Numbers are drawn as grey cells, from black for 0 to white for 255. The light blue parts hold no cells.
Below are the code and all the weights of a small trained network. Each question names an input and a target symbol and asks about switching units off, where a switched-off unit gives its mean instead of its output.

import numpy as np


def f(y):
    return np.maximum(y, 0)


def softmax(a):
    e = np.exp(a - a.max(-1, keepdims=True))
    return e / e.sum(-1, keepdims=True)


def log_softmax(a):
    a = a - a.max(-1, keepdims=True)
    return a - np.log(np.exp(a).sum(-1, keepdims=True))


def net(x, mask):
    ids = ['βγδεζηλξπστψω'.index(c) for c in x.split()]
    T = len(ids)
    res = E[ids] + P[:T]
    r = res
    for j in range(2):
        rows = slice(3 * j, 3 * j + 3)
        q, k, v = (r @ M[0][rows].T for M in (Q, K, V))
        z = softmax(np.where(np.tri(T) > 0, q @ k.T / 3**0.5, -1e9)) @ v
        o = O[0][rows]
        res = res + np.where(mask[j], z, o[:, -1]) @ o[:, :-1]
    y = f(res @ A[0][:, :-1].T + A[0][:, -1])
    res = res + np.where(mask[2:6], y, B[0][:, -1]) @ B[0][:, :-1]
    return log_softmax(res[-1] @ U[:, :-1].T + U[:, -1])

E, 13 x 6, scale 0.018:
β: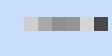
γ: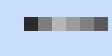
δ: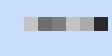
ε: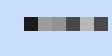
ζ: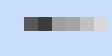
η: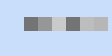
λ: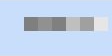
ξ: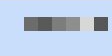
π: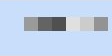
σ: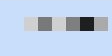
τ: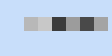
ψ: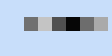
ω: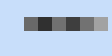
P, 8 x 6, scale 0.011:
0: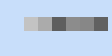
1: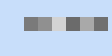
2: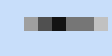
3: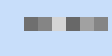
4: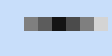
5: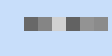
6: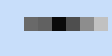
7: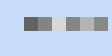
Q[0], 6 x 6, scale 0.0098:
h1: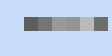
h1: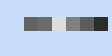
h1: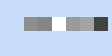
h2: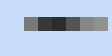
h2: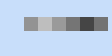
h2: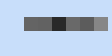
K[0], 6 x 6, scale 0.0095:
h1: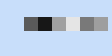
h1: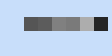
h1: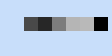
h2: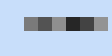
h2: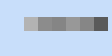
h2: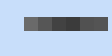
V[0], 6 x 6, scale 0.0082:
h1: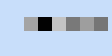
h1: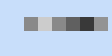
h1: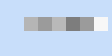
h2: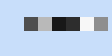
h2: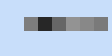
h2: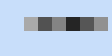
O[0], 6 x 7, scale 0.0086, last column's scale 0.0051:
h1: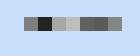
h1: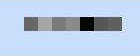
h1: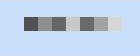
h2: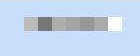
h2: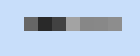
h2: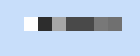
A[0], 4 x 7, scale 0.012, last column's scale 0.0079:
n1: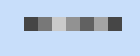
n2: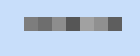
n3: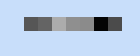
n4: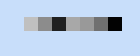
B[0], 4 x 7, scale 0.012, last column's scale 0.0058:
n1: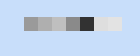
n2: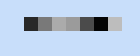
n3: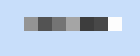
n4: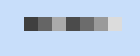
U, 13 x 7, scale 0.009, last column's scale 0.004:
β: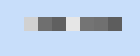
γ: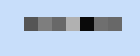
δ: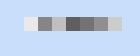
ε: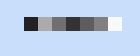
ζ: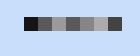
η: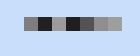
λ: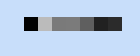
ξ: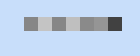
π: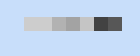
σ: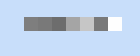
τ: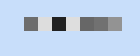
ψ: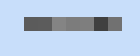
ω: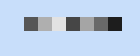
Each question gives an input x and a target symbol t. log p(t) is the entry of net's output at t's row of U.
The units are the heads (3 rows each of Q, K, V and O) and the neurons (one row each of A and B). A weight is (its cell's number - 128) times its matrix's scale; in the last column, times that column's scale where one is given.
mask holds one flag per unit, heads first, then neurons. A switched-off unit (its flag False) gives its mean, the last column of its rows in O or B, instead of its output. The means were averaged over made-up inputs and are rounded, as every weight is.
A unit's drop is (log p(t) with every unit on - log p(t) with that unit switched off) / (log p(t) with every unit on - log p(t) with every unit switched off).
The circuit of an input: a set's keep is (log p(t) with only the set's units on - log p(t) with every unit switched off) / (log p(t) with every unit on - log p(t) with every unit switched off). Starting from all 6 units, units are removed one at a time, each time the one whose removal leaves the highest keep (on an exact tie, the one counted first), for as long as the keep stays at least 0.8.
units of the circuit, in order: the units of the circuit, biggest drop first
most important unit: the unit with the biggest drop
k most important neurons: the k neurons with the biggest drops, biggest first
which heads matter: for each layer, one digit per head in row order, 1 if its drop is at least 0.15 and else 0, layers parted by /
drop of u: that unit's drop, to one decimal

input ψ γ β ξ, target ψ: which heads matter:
10
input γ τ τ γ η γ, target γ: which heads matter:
00
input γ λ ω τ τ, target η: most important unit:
h2
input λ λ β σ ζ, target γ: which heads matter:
10
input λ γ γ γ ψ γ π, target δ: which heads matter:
01
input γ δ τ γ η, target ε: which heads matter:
10
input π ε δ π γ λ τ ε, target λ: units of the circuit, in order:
(n3 h2)
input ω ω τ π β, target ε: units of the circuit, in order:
(h1 n4)
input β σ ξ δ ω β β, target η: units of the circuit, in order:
(h2 n4)
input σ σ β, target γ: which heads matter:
11
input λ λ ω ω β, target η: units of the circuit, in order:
(n4 h2)
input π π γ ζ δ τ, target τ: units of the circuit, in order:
(h1 h2)
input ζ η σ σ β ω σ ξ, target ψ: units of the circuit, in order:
(h1 n2 n3)
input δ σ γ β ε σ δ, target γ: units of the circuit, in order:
(h1)
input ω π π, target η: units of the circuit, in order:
(n4 h2)
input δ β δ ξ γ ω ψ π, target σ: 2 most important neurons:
(n1 n3)
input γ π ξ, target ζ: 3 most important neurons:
(n4 n3 n2)
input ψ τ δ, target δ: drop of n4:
0.1
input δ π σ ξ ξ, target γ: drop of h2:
0.5
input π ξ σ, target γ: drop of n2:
-0.1
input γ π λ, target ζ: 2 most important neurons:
(n4 n3)
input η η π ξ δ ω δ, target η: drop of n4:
0.6
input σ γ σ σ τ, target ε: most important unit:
h1
